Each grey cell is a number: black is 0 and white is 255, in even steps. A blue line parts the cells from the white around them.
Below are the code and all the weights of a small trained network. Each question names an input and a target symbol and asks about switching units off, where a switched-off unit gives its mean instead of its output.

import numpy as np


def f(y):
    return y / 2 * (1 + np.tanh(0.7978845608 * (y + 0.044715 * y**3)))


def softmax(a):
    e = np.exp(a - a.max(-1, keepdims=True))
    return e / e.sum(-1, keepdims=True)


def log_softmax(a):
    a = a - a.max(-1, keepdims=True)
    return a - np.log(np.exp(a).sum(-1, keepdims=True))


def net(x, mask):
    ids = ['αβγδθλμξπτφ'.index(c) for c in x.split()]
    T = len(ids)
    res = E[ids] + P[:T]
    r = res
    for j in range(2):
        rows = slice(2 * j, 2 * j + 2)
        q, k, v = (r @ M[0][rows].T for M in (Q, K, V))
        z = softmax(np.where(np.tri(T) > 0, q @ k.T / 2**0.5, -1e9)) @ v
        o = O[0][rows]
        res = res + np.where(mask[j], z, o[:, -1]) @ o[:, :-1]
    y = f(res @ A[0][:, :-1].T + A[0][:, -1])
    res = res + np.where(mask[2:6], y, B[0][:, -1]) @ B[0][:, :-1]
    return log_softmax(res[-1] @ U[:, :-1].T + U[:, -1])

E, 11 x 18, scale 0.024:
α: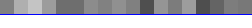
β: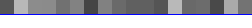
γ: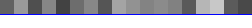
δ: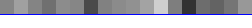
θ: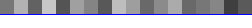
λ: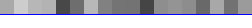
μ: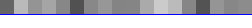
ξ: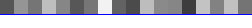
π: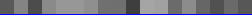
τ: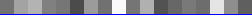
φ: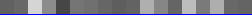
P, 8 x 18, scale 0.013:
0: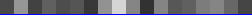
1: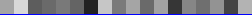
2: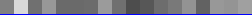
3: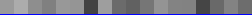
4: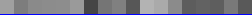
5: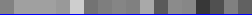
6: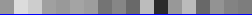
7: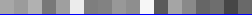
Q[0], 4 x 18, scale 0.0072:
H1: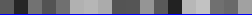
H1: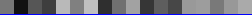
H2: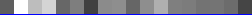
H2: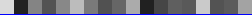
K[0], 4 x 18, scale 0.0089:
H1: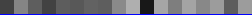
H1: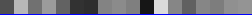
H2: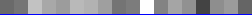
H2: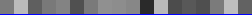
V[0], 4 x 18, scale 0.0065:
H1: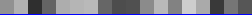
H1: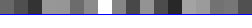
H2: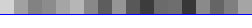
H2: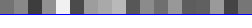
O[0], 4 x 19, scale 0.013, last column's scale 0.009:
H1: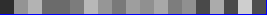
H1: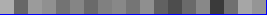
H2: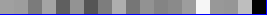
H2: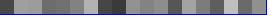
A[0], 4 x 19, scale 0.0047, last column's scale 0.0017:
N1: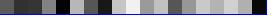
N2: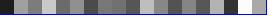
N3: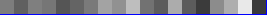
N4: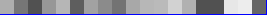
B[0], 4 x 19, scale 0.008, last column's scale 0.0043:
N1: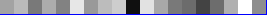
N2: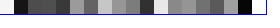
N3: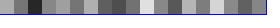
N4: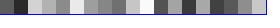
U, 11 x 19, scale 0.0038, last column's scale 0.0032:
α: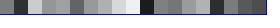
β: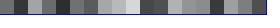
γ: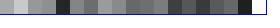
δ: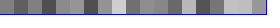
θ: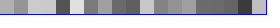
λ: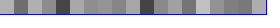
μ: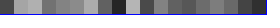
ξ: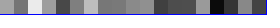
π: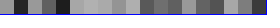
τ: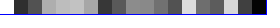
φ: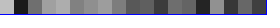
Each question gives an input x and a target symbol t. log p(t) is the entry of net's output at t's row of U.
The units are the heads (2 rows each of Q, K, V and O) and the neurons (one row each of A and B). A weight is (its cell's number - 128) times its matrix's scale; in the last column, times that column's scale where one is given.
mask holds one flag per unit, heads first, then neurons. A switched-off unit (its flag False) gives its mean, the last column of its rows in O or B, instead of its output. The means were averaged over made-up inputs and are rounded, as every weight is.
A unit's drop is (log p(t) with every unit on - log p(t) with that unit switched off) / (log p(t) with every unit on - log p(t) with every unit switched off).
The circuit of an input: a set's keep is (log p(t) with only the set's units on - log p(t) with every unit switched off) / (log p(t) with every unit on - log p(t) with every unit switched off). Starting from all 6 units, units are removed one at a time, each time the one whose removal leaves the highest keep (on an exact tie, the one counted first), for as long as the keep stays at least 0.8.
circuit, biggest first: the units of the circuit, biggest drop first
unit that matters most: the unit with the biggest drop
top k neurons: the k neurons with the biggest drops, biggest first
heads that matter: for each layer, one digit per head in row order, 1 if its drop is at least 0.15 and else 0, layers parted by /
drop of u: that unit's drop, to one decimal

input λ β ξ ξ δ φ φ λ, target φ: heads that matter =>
01
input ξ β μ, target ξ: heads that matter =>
10
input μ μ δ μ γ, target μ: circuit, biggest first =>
H1; H2
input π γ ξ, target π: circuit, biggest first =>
H1; N2
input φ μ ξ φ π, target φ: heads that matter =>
01
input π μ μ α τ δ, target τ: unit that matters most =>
H1
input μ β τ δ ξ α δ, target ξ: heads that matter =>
10
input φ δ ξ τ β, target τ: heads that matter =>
11
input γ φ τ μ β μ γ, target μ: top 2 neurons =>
N2; N1
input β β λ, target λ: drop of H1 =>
0.1
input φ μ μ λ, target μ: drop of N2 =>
0.2
